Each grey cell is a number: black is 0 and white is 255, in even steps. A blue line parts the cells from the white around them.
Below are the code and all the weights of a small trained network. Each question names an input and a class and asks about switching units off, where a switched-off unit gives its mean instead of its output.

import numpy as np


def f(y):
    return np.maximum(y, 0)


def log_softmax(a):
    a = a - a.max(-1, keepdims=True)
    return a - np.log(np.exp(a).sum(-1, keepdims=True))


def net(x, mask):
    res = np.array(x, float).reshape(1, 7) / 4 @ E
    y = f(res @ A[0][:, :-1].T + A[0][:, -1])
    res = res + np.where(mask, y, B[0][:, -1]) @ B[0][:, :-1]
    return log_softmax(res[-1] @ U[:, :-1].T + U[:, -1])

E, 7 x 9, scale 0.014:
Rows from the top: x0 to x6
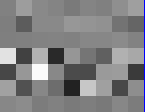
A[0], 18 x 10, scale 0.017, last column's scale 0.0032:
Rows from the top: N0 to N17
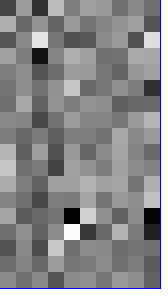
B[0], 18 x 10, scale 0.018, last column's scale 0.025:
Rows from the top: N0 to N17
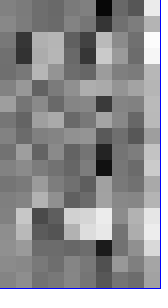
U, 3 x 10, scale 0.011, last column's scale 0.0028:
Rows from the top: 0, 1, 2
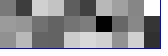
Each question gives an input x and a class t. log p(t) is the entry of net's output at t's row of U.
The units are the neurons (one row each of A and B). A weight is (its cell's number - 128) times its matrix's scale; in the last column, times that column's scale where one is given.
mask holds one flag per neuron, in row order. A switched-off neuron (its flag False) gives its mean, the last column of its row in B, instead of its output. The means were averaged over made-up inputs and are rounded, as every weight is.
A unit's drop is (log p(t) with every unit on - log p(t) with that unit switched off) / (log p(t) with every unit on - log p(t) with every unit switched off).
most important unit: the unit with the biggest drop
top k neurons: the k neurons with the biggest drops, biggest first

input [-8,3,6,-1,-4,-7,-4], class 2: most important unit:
N14
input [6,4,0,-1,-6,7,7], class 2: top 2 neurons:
(N13; N2)
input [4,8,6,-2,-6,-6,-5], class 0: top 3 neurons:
(N3; N13; N7)
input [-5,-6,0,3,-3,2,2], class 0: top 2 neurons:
(N0; N15)
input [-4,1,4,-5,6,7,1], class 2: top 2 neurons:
(N13; N3)
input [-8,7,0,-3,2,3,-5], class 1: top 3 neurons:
(N14; N3; N5)
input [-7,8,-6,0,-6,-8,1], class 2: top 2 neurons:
(N14; N2)
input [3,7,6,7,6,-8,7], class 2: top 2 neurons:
(N14; N0)
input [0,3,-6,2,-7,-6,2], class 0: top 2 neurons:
(N3; N13)
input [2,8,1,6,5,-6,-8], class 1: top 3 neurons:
(N13; N9; N3)
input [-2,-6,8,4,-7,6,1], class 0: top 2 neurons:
(N3; N14)
